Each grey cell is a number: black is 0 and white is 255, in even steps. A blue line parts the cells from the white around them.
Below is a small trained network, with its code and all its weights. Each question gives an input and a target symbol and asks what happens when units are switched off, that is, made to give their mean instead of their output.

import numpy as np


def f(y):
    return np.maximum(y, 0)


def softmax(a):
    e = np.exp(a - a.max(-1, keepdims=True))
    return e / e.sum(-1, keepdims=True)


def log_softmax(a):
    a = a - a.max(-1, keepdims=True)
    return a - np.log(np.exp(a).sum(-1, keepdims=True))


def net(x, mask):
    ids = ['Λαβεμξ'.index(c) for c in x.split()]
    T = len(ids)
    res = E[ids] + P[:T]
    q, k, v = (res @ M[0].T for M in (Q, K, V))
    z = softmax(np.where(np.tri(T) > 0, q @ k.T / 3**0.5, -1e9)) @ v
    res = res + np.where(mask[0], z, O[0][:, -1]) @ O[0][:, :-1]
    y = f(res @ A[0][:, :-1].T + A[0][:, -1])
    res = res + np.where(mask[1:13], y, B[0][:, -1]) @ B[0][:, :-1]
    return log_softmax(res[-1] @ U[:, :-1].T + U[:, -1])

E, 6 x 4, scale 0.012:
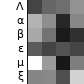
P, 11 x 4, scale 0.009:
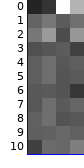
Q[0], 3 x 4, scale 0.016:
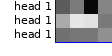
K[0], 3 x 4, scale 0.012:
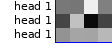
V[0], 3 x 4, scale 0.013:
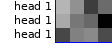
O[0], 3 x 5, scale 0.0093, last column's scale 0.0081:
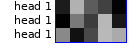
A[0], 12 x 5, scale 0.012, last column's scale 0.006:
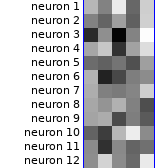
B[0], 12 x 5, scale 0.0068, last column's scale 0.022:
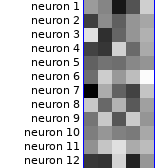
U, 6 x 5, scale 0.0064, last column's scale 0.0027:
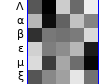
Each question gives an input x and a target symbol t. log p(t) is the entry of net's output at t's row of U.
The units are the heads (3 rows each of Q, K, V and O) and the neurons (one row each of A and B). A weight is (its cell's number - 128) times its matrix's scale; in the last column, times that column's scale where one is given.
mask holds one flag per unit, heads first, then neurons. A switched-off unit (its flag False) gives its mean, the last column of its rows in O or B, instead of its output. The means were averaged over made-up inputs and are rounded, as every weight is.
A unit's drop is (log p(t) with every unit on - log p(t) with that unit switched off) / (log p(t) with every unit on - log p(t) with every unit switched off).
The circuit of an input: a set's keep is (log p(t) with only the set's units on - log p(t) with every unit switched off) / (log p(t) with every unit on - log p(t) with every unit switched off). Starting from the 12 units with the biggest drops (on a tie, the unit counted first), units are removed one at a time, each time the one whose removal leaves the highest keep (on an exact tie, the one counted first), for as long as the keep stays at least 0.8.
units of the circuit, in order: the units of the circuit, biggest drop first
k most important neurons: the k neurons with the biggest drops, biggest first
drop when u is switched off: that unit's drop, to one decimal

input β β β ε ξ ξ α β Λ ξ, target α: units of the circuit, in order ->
(head 1; neuron 3; neuron 7; neuron 11)
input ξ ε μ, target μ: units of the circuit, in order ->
(head 1; neuron 12)
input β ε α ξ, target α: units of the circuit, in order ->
(head 1; neuron 3; neuron 7)
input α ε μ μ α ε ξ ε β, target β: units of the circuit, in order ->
(head 1; neuron 3)
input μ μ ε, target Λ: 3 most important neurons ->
(neuron 6; neuron 12; neuron 1)
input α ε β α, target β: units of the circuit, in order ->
(head 1; neuron 3)
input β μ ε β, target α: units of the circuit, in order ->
(head 1; neuron 3)
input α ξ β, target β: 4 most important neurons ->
(neuron 3; neuron 9; neuron 8; neuron 11)
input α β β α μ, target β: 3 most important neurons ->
(neuron 3; neuron 9; neuron 7)
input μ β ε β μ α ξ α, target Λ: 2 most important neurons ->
(neuron 12; neuron 6)
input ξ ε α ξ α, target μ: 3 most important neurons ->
(neuron 8; neuron 1; neuron 12)
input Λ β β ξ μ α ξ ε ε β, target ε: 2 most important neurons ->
(neuron 6; neuron 11)
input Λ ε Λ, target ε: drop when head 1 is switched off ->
1.1
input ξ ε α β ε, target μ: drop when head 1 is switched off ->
1.5
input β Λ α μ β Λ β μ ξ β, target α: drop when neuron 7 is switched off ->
0.2
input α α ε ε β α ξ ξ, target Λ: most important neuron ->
(neuron 6)
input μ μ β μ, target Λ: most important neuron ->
(neuron 12)
